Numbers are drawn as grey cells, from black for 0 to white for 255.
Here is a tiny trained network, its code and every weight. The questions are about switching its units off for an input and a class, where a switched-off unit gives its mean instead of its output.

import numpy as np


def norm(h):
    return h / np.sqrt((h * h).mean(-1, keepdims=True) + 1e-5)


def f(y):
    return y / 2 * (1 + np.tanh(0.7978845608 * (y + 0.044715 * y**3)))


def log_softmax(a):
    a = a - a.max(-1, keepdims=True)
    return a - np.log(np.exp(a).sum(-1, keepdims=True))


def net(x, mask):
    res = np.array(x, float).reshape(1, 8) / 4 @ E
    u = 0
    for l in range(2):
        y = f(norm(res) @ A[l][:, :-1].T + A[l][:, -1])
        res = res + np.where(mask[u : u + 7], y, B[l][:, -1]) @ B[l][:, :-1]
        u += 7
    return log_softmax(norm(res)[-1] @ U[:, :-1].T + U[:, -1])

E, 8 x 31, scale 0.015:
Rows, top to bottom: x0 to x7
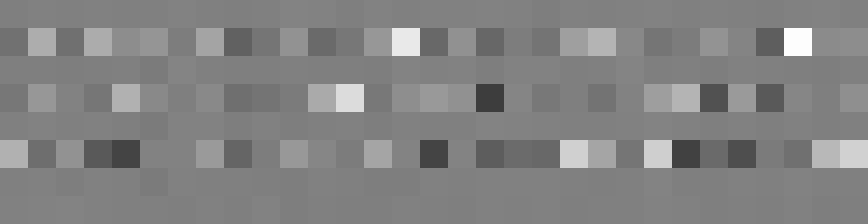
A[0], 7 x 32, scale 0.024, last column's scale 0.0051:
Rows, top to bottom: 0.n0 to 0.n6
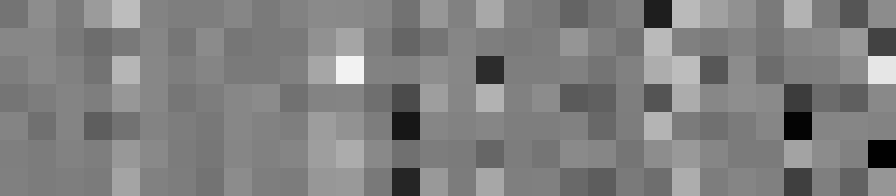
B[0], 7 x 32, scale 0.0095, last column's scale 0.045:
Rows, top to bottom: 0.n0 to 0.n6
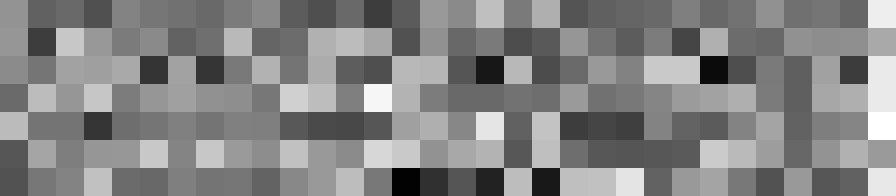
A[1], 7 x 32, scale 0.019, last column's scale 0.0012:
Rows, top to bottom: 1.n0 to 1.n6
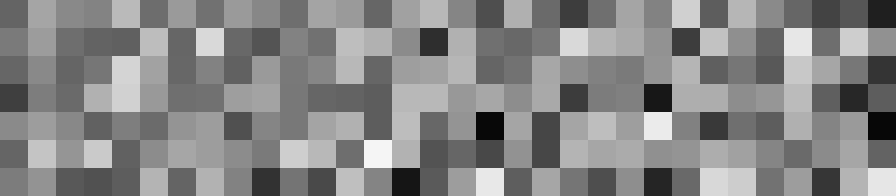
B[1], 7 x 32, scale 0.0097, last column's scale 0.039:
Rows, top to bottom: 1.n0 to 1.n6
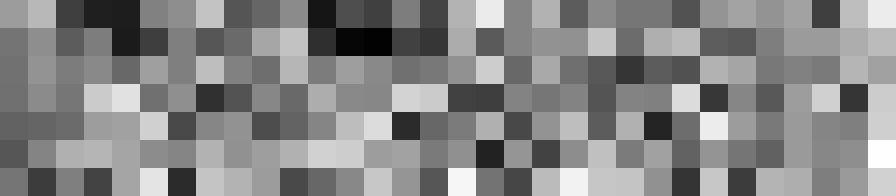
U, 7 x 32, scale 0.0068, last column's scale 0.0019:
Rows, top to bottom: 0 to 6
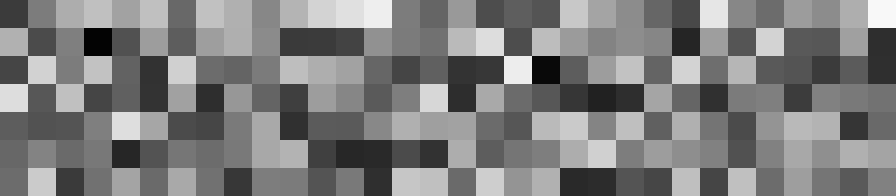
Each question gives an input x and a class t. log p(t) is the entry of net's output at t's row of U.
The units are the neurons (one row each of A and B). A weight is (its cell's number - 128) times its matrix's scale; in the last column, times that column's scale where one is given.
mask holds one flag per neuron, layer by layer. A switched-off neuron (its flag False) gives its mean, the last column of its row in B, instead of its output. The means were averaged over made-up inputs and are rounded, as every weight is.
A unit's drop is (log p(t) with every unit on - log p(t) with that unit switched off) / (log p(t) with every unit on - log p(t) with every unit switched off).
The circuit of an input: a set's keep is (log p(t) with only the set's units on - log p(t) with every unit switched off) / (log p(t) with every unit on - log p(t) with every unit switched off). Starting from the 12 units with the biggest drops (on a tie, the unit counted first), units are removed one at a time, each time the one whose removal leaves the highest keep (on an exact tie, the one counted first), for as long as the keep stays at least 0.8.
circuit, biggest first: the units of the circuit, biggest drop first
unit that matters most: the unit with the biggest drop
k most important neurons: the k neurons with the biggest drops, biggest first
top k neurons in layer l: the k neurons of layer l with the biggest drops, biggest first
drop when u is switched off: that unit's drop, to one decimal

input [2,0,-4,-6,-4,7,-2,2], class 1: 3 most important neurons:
[0.n3, 0.n6, 0.n2]
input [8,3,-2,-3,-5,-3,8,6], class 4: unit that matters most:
0.n2
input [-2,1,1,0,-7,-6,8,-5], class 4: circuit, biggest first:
[0.n0, 0.n2, 1.n6, 1.n3]
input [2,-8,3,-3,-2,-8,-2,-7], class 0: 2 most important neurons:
[0.n2, 0.n3]
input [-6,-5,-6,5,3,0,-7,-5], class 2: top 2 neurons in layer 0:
[0.n6, 0.n0]
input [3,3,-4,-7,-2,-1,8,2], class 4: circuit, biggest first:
[0.n3, 1.n3]
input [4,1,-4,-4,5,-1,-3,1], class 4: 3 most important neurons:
[0.n2, 1.n3, 0.n6]
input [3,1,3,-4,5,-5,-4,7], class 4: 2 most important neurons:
[0.n0, 0.n2]
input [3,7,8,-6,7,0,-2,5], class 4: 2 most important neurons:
[0.n3, 0.n6]
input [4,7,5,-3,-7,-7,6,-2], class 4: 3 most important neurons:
[0.n2, 1.n3, 1.n6]
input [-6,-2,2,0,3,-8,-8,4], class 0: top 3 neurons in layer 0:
[0.n2, 0.n3, 0.n0]
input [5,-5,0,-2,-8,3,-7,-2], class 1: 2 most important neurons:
[0.n4, 0.n2]
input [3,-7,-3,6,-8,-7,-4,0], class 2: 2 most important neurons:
[0.n6, 0.n3]
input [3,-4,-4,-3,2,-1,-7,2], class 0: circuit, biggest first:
[0.n3]
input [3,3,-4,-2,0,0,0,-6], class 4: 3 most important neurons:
[0.n3, 0.n2, 0.n6]
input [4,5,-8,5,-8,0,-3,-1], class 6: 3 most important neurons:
[0.n6, 0.n3, 1.n0]
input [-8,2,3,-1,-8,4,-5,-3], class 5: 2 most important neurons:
[0.n2, 0.n4]
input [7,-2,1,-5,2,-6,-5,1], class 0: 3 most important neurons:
[0.n2, 0.n3, 0.n0]
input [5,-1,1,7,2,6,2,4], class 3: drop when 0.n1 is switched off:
0.1
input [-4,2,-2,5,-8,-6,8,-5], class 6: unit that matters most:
0.n0
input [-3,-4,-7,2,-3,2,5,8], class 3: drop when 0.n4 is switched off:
1.0
